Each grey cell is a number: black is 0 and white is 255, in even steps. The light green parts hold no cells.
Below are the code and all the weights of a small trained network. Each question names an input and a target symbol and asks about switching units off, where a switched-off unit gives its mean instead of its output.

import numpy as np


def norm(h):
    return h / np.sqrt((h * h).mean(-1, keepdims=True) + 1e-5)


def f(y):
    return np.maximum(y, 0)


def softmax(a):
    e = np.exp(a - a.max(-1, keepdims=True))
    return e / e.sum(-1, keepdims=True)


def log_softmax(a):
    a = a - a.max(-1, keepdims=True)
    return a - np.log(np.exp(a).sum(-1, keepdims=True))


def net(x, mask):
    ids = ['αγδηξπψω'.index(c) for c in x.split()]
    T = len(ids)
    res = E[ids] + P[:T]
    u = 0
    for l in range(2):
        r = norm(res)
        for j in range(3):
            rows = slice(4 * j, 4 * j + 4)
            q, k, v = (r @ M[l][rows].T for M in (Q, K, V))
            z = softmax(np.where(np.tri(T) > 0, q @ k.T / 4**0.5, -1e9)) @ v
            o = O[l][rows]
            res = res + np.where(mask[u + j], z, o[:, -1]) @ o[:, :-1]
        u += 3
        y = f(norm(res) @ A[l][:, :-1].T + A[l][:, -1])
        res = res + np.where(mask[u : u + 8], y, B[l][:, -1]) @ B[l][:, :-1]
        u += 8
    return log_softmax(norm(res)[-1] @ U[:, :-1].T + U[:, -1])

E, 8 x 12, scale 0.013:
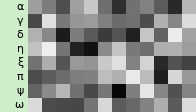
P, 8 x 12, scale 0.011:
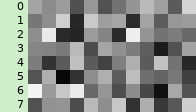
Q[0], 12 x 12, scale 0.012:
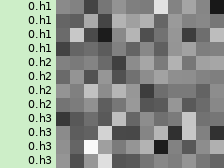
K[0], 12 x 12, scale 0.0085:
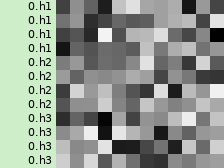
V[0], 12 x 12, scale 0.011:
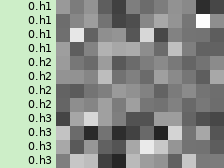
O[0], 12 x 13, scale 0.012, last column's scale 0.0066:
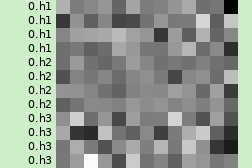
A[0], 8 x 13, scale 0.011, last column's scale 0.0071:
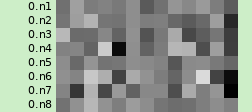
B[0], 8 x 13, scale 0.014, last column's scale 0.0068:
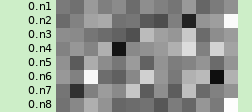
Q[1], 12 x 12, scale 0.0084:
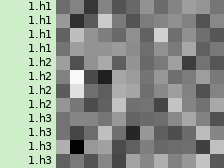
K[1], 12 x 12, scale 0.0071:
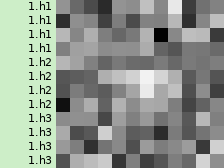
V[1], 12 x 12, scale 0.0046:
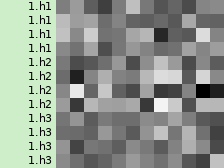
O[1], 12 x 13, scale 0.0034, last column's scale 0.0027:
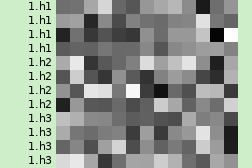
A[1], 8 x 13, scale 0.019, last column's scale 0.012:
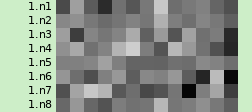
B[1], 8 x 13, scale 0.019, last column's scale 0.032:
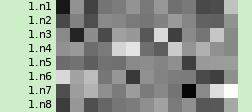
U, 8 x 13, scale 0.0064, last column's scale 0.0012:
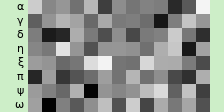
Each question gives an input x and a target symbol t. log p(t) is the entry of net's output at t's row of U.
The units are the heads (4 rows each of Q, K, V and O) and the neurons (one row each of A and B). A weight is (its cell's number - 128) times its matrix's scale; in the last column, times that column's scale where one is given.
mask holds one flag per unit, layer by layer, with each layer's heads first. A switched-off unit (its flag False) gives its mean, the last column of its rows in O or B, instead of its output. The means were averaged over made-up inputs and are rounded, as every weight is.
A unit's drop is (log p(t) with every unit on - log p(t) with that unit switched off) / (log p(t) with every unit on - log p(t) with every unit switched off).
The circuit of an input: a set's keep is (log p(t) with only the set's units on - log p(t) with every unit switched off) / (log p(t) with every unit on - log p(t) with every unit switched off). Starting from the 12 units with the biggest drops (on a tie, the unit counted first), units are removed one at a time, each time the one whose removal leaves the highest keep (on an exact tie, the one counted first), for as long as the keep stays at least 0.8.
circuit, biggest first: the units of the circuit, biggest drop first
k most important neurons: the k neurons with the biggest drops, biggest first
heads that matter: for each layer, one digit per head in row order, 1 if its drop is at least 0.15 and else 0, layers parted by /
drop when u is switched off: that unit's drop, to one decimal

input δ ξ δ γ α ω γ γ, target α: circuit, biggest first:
[0.h3, 1.n6, 0.h1]
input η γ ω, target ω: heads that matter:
001 / 000
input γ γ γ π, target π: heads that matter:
001 / 000
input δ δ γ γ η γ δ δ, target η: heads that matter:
001 / 000
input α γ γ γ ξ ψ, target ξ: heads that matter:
100 / 000
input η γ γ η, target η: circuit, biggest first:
[0.h3, 0.n6]
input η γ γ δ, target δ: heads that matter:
001 / 000
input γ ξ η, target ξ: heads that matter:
100 / 000
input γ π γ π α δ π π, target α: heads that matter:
000 / 000
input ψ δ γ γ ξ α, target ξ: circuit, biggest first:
[0.h1, 1.n4]
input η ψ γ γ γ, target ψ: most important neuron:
[1.n7]
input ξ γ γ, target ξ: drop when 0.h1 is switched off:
0.9
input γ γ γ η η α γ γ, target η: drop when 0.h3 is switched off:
0.8
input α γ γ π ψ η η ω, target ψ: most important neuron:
[0.n4]
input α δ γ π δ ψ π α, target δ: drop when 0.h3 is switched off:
1.0
